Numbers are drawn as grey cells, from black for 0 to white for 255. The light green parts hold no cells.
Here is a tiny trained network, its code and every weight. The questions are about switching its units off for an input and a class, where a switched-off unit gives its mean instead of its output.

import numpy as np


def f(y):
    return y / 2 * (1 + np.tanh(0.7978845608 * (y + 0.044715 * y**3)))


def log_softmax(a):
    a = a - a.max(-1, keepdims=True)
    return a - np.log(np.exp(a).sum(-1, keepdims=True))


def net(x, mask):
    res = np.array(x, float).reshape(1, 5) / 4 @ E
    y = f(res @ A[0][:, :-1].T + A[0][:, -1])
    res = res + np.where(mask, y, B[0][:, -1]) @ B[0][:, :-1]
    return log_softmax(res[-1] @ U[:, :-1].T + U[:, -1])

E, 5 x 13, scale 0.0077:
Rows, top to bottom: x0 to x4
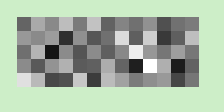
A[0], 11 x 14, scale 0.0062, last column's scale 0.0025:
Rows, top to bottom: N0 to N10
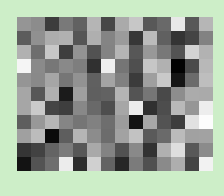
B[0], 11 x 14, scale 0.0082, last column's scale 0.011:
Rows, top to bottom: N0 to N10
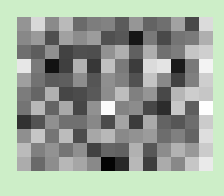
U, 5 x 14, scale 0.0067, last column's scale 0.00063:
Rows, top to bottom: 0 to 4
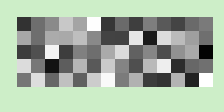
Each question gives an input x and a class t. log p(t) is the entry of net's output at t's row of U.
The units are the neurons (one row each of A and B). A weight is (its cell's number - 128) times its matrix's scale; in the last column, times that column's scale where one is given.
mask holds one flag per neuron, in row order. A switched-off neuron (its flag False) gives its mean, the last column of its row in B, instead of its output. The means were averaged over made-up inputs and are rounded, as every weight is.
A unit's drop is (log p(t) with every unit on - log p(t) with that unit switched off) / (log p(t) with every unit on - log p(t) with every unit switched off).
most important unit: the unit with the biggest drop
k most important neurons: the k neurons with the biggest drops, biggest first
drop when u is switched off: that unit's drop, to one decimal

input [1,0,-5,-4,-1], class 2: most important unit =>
N10
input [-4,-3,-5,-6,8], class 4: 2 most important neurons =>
[N6; N8]
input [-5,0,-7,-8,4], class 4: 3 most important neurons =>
[N6; N7; N8]
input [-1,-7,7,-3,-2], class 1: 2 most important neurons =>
[N10; N9]
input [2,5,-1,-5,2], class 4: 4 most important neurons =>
[N6; N8; N4; N3]
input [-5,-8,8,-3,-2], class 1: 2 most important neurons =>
[N10; N9]
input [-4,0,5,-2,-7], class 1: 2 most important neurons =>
[N10; N9]
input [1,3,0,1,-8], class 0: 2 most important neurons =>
[N7; N1]
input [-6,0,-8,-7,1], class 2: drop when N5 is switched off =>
0.1
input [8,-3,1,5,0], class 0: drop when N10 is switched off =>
0.1
